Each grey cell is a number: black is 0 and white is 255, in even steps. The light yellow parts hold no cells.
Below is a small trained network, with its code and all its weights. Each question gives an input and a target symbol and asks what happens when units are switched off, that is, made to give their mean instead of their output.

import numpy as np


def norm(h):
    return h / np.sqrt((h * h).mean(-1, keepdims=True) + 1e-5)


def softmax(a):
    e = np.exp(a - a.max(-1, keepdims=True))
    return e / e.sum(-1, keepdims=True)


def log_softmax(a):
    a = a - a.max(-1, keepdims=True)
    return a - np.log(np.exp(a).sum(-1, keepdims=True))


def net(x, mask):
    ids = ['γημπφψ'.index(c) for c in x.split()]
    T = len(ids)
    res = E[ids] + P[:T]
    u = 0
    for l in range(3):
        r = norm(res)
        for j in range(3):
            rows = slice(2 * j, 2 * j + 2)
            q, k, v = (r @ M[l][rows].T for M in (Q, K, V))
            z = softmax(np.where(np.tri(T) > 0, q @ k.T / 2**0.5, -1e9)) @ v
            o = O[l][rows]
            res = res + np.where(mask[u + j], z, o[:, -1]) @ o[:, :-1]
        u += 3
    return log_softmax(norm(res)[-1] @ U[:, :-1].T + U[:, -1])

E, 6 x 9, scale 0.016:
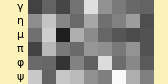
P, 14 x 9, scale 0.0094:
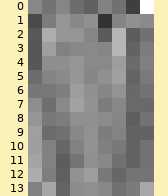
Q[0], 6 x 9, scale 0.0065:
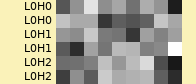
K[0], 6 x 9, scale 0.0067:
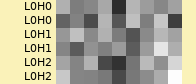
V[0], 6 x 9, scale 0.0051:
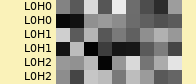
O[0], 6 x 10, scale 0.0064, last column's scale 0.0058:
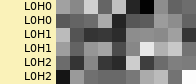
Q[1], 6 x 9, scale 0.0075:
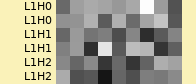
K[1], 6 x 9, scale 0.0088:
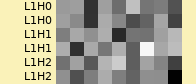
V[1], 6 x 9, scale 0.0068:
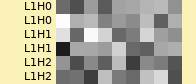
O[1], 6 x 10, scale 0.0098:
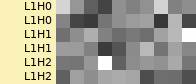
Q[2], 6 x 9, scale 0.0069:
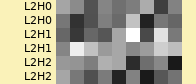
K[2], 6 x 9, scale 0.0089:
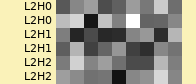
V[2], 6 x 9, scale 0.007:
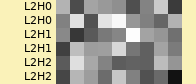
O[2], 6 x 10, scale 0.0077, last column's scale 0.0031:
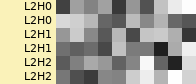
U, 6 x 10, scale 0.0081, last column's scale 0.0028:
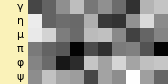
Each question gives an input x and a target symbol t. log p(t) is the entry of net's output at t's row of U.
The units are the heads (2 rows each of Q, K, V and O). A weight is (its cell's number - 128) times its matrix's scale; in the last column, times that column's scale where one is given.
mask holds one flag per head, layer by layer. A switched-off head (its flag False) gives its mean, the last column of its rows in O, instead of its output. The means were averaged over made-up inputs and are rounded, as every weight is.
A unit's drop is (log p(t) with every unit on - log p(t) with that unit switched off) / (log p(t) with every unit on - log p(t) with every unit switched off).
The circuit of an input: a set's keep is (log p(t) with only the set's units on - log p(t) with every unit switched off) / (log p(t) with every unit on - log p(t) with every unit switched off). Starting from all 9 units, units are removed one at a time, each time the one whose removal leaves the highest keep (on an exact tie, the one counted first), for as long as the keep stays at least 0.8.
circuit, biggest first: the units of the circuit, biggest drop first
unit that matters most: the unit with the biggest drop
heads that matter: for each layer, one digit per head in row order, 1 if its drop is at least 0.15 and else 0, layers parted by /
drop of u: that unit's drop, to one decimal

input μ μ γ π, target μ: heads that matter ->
001 / 000 / 100
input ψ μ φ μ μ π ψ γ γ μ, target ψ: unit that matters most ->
L0H1
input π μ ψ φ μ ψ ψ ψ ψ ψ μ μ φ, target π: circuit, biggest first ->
L1H2; L0H2
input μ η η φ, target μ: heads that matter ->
001 / 100 / 100
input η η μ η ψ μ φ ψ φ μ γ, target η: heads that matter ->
011 / 101 / 001
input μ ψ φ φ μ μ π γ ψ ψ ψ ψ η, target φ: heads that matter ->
010 / 001 / 011
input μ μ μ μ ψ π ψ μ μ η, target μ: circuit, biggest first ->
L2H0; L1H2; L2H1
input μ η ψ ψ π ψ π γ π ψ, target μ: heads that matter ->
011 / 100 / 100
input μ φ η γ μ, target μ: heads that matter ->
011 / 000 / 100
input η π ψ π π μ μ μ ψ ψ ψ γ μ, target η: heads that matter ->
111 / 101 / 001
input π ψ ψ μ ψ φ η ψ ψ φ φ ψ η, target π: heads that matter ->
001 / 001 / 101
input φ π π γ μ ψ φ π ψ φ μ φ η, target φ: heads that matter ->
000 / 001 / 011
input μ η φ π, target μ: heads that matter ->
001 / 100 / 100
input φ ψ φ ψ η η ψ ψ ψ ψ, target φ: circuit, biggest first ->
L1H2; L2H2
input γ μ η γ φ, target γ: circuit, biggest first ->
L0H0; L2H1
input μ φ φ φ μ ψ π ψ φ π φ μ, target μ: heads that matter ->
111 / 101 / 110
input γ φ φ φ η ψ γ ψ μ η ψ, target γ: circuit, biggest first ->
L2H1
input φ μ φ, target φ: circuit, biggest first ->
L1H1; L2H2
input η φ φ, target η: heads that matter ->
001 / 100 / 001
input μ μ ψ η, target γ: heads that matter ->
000 / 100 / 010
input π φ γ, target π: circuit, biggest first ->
L1H2; L0H2; L0H0
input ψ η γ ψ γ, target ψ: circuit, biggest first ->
L2H1; L0H1; L1H0
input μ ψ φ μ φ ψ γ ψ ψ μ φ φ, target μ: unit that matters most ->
L2H0
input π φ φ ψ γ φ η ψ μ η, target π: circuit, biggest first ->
L1H2; L0H2
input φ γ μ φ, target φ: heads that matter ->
000 / 011 / 101
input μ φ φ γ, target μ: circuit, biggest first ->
L2H0; L0H2
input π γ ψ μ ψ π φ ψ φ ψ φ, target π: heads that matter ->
111 / 001 / 101
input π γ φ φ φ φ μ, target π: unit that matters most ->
L1H2
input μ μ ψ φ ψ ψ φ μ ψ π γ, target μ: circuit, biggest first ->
L2H0; L1H2
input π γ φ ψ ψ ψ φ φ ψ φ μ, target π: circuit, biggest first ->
L0H2; L1H2
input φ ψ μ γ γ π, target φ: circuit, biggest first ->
L2H2; L1H2
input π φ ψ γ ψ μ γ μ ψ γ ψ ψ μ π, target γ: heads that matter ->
100 / 100 / 110
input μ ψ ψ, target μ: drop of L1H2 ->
0.6
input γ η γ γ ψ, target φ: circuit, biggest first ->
L1H1
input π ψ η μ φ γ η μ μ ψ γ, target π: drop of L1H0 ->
0.0
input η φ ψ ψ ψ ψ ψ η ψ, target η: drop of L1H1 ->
0.1
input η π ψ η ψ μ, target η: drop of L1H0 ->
0.8
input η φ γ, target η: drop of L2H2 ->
0.7
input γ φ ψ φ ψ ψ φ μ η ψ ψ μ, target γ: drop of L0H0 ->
0.1
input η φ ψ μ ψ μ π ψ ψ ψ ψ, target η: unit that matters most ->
L1H0
